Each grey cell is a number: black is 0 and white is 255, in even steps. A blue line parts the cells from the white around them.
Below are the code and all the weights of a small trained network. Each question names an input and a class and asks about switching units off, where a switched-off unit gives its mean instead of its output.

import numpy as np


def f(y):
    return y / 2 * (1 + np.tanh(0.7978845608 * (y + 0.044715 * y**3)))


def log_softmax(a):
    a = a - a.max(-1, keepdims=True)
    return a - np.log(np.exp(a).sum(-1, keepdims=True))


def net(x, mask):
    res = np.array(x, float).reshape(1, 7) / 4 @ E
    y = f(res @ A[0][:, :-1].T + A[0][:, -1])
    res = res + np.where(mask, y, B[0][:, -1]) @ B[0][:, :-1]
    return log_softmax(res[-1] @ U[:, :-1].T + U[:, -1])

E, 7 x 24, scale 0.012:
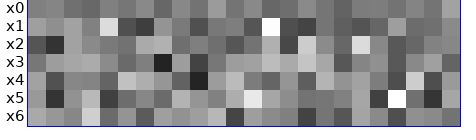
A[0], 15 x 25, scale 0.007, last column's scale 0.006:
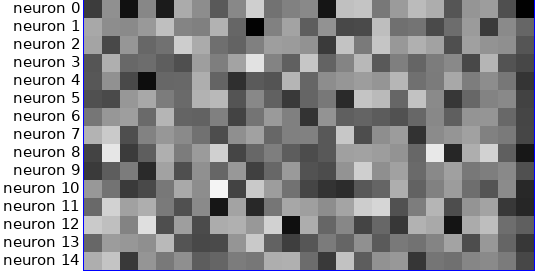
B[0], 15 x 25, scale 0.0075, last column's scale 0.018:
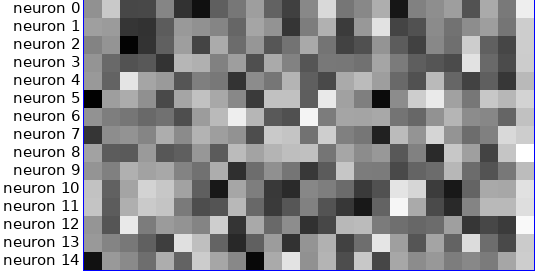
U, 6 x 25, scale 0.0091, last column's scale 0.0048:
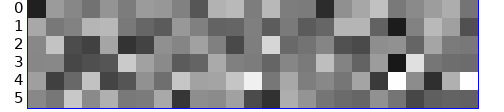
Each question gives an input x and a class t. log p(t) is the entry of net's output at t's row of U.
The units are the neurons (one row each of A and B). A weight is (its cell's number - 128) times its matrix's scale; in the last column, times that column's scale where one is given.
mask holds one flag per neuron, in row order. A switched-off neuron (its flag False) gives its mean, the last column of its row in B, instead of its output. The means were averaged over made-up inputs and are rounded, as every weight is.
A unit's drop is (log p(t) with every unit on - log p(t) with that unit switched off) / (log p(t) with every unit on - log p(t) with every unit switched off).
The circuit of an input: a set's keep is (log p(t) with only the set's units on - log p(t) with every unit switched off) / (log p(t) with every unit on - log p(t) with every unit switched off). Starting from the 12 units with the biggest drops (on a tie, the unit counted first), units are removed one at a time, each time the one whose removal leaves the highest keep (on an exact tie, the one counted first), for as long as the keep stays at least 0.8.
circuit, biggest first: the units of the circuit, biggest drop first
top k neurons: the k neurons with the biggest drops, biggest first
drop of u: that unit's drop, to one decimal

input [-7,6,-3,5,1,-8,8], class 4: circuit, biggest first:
neuron 8
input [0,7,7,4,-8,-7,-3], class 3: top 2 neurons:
neuron 13; neuron 0
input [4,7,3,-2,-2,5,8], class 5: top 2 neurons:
neuron 12; neuron 0
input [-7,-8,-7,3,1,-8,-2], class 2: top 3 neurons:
neuron 0; neuron 2; neuron 5
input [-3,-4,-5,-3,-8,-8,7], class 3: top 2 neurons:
neuron 13; neuron 3
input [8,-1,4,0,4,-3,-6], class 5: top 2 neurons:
neuron 9; neuron 4
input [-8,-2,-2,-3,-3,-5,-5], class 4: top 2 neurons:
neuron 8; neuron 12
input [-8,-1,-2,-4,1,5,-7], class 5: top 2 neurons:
neuron 8; neuron 4
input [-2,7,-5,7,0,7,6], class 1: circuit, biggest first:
neuron 8; neuron 11
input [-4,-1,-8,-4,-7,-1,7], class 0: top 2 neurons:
neuron 7; neuron 14
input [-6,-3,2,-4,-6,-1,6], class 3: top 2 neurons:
neuron 3; neuron 13
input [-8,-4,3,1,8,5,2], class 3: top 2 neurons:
neuron 2; neuron 8
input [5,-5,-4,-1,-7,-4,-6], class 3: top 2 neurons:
neuron 3; neuron 13
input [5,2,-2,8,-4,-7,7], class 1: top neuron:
neuron 11
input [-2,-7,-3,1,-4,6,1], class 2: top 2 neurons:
neuron 0; neuron 8
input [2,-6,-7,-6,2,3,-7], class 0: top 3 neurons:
neuron 14; neuron 7; neuron 12
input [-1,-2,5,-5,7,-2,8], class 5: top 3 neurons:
neuron 12; neuron 13; neuron 3
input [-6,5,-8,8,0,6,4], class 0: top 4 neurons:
neuron 7; neuron 10; neuron 14; neuron 8
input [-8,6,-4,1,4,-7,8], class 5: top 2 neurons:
neuron 12; neuron 0
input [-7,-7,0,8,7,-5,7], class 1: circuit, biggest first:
neuron 11
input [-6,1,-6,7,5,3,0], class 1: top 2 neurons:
neuron 11; neuron 5
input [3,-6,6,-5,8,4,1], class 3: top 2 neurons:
neuron 2; neuron 7
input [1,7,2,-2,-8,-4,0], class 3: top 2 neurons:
neuron 13; neuron 0
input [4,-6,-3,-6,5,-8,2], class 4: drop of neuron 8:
1.2
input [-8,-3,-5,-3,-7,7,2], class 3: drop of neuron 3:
0.4
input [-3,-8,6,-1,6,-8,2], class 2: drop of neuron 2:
0.5
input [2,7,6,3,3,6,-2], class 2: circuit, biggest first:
neuron 1
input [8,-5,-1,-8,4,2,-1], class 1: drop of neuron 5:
0.0
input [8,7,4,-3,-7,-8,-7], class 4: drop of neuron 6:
0.4
